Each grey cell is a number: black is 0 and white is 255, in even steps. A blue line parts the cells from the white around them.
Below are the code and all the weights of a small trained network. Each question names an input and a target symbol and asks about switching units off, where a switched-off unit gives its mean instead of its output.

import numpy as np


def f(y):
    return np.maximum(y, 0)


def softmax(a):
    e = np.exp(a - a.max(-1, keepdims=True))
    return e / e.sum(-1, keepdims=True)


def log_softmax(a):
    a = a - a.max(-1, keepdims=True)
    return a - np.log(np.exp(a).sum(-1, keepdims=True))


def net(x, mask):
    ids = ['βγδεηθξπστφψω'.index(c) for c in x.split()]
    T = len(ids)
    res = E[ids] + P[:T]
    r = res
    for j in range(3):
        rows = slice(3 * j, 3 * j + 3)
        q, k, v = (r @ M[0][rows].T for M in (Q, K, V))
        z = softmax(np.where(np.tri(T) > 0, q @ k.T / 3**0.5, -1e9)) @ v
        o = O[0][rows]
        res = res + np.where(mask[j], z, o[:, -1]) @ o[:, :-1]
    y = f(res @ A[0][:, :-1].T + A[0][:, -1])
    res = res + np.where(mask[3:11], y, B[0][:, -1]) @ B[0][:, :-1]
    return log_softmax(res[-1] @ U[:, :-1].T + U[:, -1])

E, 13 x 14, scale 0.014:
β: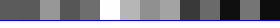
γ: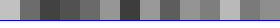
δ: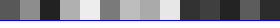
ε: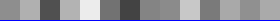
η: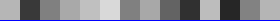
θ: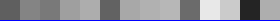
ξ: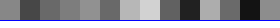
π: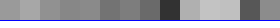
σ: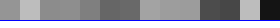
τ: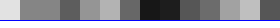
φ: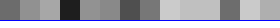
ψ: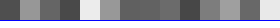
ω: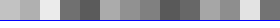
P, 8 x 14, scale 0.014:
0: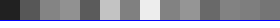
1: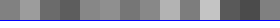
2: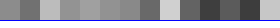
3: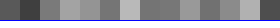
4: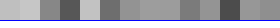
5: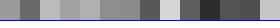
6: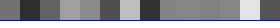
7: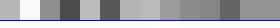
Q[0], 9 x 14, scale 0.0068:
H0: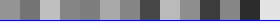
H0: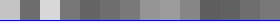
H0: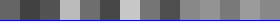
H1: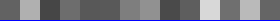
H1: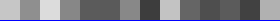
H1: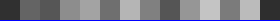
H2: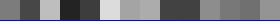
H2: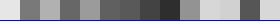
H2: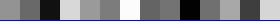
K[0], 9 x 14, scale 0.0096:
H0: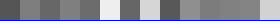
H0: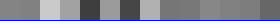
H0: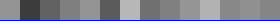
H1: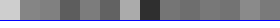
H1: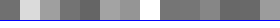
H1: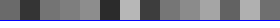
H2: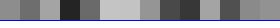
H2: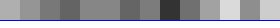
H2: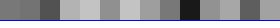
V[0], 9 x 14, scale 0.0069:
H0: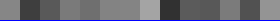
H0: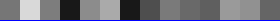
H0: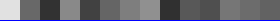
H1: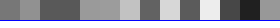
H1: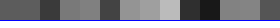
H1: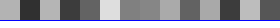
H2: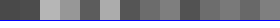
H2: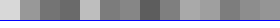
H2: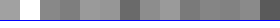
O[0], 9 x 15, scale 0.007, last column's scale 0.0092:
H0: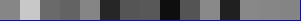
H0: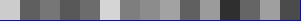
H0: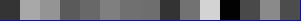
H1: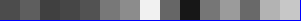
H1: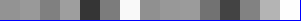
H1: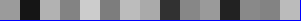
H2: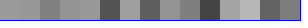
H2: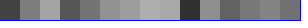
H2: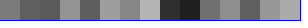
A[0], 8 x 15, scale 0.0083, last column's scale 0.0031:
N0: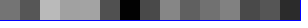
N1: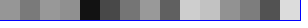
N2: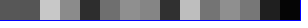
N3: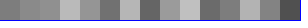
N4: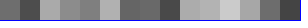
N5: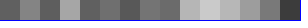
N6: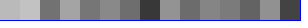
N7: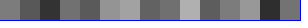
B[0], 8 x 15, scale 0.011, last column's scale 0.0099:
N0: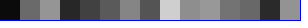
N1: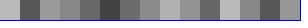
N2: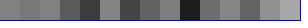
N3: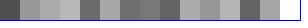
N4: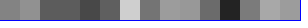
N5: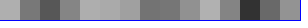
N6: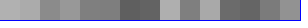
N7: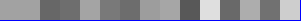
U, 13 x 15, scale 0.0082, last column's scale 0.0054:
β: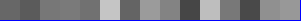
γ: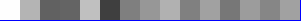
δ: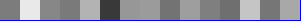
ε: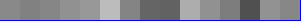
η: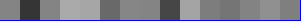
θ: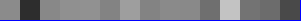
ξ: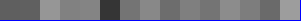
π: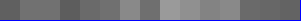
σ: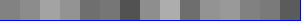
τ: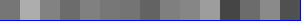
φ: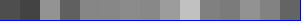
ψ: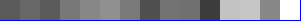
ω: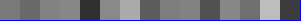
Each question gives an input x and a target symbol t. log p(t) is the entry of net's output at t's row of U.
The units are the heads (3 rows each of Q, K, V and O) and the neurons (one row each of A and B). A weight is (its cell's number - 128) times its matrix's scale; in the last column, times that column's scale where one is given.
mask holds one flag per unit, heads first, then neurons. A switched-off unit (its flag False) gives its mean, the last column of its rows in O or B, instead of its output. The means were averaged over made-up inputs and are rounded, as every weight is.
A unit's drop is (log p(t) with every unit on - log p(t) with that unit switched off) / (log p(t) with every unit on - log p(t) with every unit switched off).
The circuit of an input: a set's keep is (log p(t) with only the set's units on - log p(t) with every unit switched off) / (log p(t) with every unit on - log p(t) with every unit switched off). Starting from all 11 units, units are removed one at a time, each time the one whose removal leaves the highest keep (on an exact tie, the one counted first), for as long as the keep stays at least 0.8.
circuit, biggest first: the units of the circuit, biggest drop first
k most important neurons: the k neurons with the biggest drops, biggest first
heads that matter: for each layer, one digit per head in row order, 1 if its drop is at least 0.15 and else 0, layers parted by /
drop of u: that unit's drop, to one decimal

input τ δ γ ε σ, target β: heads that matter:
101
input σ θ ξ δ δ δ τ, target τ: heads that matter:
010
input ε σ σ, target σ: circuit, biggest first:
H1; N6; N0
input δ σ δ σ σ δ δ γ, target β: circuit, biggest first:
H2
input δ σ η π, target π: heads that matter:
010
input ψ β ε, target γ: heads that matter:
110
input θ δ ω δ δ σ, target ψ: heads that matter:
110
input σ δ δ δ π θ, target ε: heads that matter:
010
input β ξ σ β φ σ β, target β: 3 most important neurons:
N2; N7; N3
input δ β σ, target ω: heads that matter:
010
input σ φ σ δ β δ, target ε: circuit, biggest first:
H1; N3
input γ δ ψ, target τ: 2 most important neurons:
N0; N6
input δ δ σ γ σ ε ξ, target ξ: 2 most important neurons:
N1; N2
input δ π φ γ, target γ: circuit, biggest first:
N7; H1
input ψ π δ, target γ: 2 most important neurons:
N6; N3
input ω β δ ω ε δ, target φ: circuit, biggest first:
H1; N0
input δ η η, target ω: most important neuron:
N7
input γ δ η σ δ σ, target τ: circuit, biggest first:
H0; H1; N0
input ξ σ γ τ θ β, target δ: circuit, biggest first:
H0; H2
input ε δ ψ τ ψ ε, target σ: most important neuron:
N6
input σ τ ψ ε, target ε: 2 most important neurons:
N5; N3
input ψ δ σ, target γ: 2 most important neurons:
N3; N6
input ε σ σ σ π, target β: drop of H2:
1.4
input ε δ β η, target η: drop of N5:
0.0
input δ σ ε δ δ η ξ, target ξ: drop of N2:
0.1
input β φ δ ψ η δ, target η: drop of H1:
0.7
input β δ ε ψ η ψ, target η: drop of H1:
0.9
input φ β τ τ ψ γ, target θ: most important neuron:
N7
